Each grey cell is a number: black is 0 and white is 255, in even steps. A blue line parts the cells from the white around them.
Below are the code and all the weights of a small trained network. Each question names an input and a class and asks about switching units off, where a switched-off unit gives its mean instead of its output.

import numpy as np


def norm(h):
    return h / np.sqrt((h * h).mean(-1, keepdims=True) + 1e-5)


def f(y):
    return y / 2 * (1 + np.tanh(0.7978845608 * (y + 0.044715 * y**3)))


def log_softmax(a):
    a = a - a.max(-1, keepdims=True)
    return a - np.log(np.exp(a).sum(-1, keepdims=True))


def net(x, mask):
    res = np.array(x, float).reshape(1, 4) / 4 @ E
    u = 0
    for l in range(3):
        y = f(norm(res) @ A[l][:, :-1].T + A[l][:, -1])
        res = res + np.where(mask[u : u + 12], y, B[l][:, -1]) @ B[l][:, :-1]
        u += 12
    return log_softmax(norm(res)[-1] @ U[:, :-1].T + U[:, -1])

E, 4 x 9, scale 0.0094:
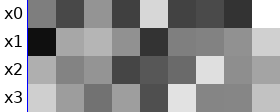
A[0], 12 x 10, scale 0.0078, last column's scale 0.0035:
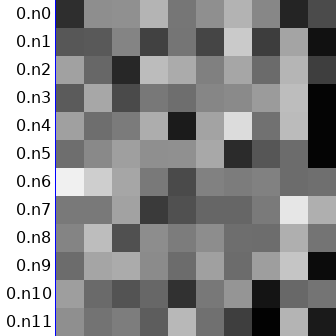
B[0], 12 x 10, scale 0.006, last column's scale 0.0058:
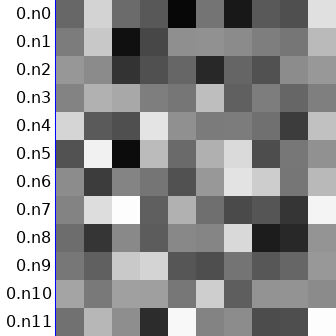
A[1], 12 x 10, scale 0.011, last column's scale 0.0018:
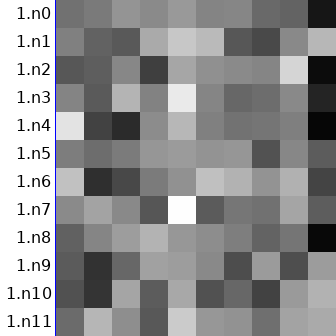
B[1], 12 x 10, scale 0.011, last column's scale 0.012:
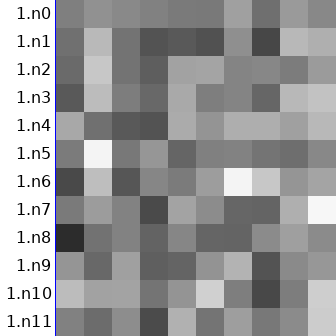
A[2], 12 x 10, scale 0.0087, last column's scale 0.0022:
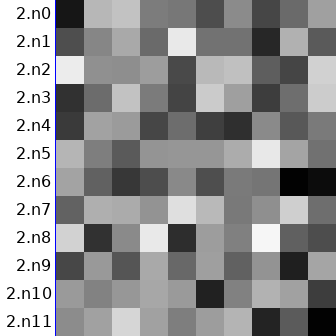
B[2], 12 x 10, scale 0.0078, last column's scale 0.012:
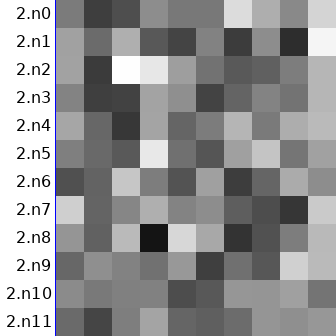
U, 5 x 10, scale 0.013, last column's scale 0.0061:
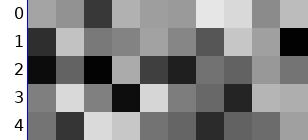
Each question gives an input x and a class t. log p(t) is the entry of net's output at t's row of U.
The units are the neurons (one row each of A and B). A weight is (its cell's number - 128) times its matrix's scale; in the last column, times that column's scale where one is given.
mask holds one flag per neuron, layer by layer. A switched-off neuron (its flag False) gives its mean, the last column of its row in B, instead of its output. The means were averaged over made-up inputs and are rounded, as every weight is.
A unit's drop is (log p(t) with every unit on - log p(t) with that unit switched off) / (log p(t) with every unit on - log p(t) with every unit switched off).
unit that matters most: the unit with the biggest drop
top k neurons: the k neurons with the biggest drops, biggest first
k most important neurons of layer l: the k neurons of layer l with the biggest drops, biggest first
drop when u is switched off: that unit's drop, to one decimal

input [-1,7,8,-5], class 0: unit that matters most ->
2.n0
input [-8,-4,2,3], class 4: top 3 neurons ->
(2.n2 2.n8 0.n0)
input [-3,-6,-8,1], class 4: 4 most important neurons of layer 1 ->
(1.n7 1.n3 1.n9 1.n11)
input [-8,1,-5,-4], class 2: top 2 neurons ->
(0.n0 1.n10)
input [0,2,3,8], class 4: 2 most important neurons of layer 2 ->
(2.n2 2.n8)
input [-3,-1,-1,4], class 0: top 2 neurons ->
(1.n6 0.n7)
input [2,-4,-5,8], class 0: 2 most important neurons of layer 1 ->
(1.n6 1.n4)
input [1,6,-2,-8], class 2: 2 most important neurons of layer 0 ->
(0.n11 0.n0)
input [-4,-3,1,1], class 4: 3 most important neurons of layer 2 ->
(2.n2 2.n8 2.n0)
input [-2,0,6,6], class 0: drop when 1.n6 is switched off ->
0.3
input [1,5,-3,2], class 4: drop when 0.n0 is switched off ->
0.2
